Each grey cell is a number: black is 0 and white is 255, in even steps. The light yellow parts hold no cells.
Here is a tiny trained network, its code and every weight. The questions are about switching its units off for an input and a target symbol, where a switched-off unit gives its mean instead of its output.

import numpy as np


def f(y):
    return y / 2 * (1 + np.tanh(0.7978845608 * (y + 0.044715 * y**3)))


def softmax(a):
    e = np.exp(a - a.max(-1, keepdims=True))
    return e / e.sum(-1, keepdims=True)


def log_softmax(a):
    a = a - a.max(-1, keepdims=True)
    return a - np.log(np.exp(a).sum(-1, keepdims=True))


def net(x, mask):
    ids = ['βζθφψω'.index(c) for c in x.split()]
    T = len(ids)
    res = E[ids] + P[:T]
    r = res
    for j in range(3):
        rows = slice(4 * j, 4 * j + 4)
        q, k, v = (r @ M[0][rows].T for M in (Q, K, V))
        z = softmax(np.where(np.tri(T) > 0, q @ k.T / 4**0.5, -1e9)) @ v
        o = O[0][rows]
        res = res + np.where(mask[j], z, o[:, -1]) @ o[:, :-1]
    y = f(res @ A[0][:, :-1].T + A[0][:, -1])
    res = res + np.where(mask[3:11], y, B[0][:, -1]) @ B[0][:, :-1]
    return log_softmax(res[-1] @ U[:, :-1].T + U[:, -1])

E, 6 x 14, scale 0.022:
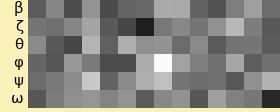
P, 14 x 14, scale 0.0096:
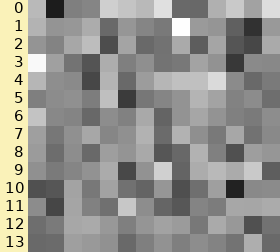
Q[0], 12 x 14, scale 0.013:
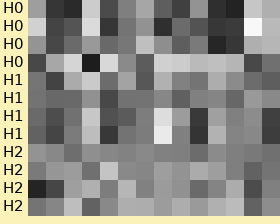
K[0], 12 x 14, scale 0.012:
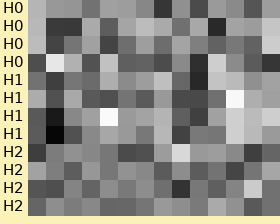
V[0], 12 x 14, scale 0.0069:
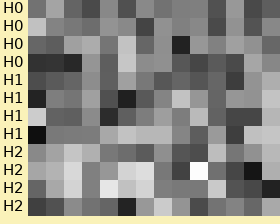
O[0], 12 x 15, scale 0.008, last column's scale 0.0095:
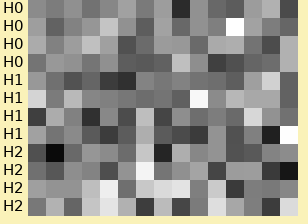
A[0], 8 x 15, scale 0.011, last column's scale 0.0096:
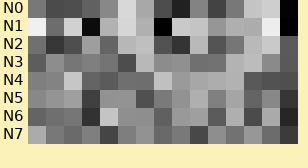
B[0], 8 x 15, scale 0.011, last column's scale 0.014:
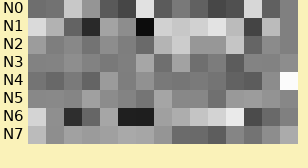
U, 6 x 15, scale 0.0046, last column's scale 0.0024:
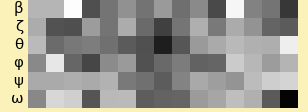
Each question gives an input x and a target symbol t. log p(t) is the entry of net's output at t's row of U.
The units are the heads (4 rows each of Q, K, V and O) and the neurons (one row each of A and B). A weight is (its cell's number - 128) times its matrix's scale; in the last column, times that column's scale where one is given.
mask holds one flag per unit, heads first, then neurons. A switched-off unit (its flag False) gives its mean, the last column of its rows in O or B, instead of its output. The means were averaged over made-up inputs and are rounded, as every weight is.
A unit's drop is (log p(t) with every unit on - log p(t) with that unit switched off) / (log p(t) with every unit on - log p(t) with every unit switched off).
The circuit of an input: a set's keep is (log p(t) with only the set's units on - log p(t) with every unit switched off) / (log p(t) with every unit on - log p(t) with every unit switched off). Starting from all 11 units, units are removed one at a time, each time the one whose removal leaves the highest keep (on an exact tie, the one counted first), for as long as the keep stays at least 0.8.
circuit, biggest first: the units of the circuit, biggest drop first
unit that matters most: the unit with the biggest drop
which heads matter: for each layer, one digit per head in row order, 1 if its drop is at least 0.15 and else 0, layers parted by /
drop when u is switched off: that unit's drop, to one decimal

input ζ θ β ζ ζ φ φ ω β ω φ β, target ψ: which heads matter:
010
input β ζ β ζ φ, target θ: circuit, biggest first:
(H2 H1)
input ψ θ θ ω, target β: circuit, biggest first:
(N7 H2 H1)
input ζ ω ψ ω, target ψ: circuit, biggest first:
(H1 H2)
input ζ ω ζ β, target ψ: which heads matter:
011
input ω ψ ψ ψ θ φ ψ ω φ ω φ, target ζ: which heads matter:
010
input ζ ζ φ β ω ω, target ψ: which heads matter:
010
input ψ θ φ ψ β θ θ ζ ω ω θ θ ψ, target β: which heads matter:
011
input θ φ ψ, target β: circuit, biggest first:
(H2)
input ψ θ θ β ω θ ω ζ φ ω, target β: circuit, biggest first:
(N7 H1 H2)
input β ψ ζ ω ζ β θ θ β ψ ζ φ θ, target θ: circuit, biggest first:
(H1 H2)
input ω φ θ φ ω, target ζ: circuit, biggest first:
(H1 N4)
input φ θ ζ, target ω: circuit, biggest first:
(H2 H1)
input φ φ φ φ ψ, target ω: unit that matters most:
H2
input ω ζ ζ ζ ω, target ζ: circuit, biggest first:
(H1 H2)
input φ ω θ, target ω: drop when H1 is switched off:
0.3
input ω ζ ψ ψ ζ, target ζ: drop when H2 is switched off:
0.3
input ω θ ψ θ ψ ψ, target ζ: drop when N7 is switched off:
0.1
